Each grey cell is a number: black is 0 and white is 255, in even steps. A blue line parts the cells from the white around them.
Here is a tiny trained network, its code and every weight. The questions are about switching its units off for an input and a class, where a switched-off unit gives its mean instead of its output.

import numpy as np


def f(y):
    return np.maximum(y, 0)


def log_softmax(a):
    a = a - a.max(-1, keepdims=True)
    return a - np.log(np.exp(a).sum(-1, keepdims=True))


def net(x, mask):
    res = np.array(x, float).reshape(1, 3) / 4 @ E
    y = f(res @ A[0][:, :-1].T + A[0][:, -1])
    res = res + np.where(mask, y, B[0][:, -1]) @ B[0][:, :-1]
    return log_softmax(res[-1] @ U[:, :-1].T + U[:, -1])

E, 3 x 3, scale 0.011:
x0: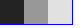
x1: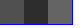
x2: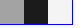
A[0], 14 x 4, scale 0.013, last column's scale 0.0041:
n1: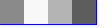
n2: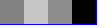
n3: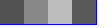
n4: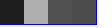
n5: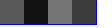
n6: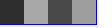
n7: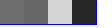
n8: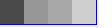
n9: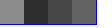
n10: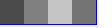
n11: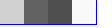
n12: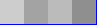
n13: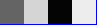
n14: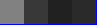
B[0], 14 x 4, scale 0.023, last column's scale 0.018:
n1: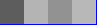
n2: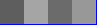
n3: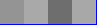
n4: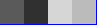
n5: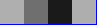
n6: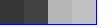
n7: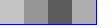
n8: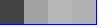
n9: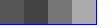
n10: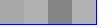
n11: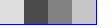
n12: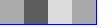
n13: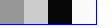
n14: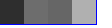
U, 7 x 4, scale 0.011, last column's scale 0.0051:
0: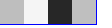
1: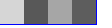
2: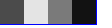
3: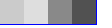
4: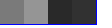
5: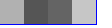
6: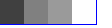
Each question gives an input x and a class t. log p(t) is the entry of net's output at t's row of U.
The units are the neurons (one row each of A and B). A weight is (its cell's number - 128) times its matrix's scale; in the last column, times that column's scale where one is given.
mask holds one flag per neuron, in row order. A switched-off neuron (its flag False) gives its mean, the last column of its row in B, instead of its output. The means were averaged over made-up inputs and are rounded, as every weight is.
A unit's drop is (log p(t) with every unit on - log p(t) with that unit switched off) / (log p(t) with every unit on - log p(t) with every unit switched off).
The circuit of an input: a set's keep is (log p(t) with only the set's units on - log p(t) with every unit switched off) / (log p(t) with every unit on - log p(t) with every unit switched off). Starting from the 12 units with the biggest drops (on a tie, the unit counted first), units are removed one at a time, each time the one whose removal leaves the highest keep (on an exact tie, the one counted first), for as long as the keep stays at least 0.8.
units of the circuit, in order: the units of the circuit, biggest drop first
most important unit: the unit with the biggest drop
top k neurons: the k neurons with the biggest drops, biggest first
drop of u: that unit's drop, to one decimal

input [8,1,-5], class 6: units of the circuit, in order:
[n4]
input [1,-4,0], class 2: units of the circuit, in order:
[n13 n11 n4]
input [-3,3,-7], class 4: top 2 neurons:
[n13 n6]
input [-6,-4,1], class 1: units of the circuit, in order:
[n11 n12]
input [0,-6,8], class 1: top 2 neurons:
[n13 n12]
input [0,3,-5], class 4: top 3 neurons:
[n13 n8 n12]
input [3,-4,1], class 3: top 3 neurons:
[n13 n6 n14]
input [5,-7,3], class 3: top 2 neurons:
[n13 n12]
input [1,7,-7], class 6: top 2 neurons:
[n4 n6]
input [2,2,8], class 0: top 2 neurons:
[n5 n4]
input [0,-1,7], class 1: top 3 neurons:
[n13 n12 n1]
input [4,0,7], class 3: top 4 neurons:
[n13 n12 n8 n14]
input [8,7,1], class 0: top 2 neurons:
[n5 n7]
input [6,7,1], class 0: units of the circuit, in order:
[n10]
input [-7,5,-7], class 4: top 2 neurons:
[n13 n14]
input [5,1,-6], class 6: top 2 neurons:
[n4 n6]
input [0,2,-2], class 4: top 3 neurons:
[n12 n8 n1]
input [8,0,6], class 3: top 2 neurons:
[n13 n8]
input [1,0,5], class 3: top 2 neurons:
[n13 n4]
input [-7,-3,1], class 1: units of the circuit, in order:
[n11]
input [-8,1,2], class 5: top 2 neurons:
[n11 n14]
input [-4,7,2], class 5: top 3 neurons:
[n13 n11 n1]
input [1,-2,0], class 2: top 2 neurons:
[n13 n11]
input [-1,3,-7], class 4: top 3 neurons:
[n13 n6 n4]
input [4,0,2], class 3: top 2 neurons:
[n13 n5]
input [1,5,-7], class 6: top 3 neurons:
[n4 n6 n5]
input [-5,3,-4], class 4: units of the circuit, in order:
[n14]
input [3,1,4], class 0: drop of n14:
-0.1
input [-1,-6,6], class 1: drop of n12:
0.3
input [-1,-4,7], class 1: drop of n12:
0.1
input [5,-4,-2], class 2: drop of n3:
0.0
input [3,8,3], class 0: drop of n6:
0.2
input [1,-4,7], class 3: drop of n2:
-0.1
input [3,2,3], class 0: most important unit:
n4
